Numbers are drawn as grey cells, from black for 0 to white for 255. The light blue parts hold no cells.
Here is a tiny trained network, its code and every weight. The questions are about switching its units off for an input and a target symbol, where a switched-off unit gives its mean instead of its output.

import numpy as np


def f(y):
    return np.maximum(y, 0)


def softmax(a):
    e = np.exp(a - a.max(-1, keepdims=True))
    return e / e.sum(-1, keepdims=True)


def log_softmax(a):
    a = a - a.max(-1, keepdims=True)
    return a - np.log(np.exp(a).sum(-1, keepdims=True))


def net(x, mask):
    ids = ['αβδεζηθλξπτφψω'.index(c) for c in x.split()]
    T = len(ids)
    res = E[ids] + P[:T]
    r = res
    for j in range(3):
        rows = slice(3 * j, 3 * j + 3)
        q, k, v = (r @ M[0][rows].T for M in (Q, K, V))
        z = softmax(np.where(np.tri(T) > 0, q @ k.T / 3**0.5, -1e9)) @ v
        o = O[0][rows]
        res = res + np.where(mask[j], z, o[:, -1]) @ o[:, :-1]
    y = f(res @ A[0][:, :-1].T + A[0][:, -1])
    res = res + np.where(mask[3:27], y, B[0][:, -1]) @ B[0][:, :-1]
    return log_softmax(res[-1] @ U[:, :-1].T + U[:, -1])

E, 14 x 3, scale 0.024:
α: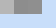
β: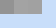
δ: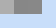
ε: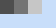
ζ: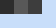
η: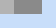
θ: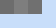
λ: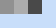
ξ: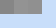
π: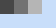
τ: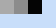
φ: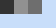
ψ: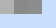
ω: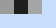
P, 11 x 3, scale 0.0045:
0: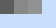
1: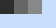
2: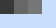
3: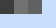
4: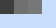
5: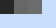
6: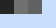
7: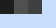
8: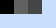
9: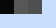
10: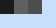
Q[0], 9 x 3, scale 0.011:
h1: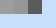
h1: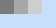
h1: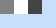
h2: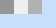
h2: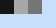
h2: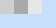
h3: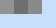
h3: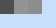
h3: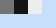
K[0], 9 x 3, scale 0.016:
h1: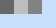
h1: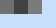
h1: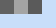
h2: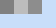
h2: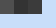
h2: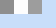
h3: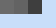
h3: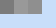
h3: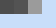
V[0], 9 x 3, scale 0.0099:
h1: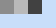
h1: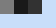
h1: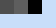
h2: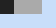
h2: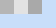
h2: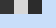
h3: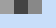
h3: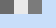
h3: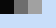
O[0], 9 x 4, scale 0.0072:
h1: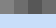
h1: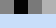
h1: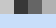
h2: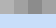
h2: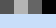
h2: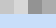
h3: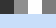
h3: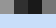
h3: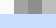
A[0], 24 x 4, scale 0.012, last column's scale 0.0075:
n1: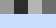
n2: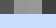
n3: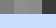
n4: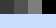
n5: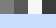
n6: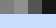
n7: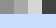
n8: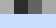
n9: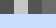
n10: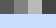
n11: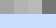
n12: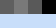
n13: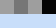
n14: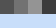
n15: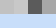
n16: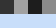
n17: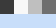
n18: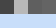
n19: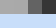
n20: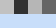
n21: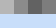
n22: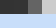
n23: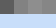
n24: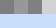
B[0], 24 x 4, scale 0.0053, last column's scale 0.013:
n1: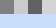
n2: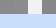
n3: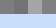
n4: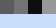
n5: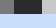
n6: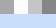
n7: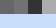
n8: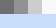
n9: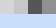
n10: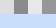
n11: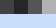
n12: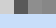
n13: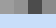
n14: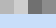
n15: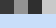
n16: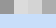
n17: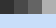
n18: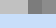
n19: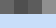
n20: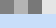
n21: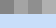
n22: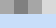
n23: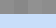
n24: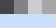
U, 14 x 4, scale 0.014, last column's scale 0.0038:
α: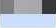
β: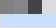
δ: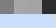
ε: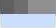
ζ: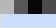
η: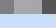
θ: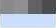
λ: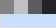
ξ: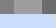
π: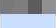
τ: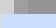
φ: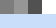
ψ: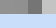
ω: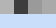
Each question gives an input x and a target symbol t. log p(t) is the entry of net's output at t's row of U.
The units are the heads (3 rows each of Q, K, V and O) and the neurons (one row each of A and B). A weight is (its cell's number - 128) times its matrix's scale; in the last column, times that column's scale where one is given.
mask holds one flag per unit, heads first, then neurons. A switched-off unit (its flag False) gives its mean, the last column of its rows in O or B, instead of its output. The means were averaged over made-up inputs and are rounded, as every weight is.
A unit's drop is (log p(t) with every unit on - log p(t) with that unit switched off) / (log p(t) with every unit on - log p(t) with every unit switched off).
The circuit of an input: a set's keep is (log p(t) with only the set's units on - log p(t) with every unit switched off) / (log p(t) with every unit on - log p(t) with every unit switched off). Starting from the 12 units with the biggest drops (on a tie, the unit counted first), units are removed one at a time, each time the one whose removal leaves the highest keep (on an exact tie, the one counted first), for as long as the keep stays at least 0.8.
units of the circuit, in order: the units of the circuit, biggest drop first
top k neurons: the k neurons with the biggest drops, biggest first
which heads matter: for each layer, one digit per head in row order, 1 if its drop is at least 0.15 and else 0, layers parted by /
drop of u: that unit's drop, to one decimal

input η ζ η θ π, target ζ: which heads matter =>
011
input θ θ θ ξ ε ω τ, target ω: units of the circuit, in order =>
n8, n22, h2, h1
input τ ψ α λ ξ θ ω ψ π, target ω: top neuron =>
n5
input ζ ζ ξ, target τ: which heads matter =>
100
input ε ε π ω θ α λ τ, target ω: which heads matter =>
010
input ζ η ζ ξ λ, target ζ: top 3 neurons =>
n15, n16, n19
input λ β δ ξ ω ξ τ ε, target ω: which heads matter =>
100
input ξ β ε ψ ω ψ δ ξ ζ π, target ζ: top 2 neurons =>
n5, n7
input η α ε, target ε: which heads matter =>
110
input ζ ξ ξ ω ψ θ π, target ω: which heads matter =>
100
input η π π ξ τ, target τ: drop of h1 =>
0.1
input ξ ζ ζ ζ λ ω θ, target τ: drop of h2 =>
0.3
